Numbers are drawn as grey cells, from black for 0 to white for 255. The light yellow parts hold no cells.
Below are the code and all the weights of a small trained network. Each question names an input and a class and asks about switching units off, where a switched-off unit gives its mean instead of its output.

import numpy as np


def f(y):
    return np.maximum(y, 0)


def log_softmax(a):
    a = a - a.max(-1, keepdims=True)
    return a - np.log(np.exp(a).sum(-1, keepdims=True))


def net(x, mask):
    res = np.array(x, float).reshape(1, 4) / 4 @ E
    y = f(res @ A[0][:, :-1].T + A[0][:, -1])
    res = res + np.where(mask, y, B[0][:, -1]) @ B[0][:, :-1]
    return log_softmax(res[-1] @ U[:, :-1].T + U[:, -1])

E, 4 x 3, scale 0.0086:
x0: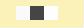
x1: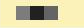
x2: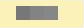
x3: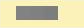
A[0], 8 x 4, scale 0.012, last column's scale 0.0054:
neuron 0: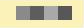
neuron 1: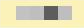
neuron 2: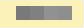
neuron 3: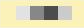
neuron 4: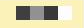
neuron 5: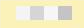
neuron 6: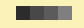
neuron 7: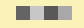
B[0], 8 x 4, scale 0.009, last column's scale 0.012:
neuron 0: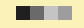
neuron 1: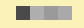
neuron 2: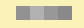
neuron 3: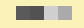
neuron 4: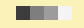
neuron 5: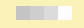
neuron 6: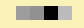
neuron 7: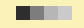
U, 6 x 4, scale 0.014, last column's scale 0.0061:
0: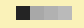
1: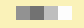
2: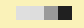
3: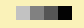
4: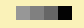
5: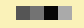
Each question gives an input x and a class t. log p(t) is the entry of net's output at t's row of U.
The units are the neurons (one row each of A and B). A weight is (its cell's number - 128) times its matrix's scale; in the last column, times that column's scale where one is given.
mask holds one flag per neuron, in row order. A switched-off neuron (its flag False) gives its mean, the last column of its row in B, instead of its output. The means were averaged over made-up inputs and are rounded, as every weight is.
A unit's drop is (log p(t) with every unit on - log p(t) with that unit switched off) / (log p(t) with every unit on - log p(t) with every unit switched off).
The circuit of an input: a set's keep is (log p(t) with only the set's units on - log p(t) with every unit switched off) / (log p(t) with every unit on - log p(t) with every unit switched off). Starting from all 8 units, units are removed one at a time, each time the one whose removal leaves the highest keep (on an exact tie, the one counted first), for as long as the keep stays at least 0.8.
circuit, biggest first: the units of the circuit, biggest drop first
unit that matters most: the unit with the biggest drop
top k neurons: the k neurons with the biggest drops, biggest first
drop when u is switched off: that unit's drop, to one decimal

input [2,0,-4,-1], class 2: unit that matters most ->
neuron 4
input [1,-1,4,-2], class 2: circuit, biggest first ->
neuron 4; neuron 7
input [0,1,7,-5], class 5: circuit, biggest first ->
neuron 5; neuron 7
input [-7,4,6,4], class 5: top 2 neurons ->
neuron 6; neuron 5
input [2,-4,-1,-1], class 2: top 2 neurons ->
neuron 5; neuron 4
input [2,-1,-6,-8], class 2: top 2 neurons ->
neuron 4; neuron 7
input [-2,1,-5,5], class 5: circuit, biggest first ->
neuron 5; neuron 0
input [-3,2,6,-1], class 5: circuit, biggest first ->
neuron 5; neuron 6
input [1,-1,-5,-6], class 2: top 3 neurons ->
neuron 4; neuron 7; neuron 0
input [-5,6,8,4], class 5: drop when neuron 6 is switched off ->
0.2
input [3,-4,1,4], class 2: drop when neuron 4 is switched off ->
0.1
